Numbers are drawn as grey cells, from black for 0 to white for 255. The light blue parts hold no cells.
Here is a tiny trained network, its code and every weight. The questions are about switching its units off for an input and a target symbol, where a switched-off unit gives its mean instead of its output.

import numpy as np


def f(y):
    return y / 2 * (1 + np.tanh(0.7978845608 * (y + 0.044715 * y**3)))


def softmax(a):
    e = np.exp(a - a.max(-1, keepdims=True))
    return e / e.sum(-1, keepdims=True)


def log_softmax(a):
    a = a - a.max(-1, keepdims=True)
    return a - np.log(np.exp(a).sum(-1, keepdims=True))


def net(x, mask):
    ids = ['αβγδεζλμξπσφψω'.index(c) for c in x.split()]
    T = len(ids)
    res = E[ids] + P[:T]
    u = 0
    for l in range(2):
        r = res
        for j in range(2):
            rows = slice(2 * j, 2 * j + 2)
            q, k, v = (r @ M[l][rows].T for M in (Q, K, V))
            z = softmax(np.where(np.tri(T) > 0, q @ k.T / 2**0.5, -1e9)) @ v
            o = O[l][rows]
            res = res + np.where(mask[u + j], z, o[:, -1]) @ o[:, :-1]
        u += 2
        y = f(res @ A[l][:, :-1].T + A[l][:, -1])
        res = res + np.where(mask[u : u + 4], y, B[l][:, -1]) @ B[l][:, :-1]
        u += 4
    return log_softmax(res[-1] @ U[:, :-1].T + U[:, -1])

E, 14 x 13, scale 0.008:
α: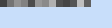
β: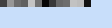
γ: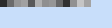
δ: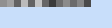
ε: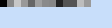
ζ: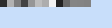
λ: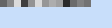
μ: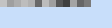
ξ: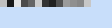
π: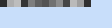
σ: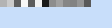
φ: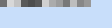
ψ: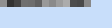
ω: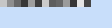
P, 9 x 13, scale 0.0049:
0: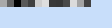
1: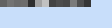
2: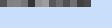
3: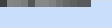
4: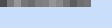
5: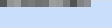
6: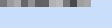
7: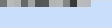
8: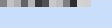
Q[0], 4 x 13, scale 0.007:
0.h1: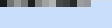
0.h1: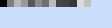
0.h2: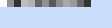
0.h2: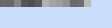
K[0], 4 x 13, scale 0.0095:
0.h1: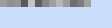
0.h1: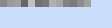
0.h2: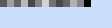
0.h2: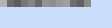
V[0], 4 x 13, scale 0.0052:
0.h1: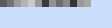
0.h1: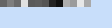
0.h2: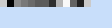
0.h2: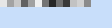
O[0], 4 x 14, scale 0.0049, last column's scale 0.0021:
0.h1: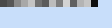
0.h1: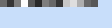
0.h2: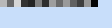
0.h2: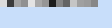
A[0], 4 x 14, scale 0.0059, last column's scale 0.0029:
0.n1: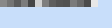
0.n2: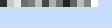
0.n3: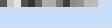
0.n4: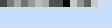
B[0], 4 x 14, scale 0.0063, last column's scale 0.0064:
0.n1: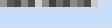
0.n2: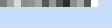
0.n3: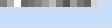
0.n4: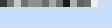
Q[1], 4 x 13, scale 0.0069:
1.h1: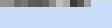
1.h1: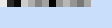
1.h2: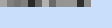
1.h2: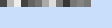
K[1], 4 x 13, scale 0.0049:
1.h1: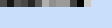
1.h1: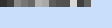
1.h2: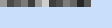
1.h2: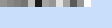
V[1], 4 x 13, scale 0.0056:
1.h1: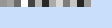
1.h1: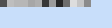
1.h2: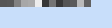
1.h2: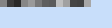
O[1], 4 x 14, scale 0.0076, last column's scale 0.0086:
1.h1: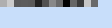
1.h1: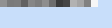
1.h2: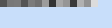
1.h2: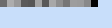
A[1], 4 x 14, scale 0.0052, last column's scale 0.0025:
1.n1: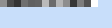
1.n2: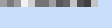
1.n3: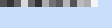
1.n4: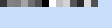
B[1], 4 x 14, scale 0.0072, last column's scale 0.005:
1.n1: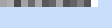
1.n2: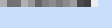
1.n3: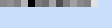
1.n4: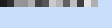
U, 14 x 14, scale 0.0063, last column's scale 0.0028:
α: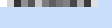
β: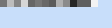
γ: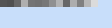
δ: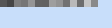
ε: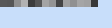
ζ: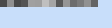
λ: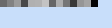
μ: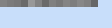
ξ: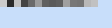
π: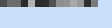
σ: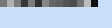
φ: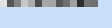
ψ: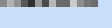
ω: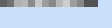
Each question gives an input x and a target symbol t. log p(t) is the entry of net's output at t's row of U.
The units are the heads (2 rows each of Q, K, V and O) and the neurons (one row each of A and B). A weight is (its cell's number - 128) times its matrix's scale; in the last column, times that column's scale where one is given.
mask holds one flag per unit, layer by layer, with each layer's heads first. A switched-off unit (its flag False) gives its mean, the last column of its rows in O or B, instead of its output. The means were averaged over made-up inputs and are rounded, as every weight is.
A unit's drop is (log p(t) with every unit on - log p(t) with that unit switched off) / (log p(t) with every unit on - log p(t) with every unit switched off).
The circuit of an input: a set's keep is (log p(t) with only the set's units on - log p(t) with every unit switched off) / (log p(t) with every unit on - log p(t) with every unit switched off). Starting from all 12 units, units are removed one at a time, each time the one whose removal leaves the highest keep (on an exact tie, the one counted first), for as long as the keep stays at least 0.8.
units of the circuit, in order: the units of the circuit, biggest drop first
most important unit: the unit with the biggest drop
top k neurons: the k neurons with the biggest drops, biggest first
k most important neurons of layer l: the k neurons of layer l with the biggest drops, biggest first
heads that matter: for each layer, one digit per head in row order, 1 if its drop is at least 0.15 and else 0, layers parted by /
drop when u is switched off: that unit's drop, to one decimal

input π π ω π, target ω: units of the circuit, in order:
(1.h1; 0.n4)
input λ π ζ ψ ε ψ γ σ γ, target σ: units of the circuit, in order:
(1.h1)
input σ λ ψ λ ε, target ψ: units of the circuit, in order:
(0.n2; 1.h2; 0.n4)
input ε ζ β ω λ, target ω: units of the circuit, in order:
(1.h1; 0.n4)
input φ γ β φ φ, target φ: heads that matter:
00 / 01
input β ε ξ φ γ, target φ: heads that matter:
00 / 01
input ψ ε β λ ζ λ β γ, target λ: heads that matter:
10 / 01
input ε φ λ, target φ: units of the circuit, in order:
(1.h2; 1.n2; 0.n2; 0.n3)
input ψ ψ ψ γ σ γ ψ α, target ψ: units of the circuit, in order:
(1.h2; 0.n2; 0.h2)
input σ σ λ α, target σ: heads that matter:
00 / 11
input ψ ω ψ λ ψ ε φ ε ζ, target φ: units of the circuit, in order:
(1.h2; 0.n3; 1.n2; 0.n1)
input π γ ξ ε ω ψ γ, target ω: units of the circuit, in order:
(1.h1; 0.n4)
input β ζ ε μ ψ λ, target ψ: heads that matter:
00 / 01
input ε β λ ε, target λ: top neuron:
(0.n2)
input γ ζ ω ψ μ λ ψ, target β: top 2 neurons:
(0.n4; 1.n1)
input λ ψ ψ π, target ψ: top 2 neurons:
(0.n2; 0.n3)
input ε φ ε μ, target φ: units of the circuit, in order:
(1.n2; 1.h2)
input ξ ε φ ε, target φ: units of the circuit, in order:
(1.h2; 1.n2; 0.n3; 0.n2)
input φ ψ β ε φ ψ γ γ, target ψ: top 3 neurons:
(0.n2; 0.n3; 0.n4)
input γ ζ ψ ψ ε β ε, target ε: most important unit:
0.h1
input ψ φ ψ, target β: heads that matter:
11 / 10
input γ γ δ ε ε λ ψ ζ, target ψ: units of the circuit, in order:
(1.h2; 0.n2; 0.n3)
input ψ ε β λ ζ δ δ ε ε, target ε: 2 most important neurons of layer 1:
(1.n3; 1.n1)
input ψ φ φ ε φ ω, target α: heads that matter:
00 / 00
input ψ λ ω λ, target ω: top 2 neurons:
(0.n4; 0.n2)
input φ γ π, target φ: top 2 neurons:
(1.n2; 0.n2)
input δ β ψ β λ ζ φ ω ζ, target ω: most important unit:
1.h1
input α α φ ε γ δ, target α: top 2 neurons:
(1.n1; 0.n3)
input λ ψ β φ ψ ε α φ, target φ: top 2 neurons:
(0.n1; 0.n3)
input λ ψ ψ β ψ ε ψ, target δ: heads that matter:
01 / 11
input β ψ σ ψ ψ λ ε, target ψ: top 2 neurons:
(0.n2; 0.n3)
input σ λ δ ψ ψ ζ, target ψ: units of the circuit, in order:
(1.h2; 0.n2; 0.h2)
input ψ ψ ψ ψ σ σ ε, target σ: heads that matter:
10 / 10
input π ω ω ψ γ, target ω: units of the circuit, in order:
(1.h1)
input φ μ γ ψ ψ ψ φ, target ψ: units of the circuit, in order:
(1.h2; 0.n2; 0.n3)
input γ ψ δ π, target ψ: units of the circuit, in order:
(0.n2; 1.h2; 0.n4)
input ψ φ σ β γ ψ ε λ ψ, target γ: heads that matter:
01 / 10
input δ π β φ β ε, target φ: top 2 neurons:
(1.n2; 0.n2)
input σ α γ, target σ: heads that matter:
00 / 11
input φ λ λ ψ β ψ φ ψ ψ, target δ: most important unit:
1.n4
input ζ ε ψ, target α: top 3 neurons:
(1.n1; 0.n4; 0.n3)
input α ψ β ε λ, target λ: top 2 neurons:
(0.n1; 1.n3)
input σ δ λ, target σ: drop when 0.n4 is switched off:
0.4
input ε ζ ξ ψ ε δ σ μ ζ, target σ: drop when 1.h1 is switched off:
1.0
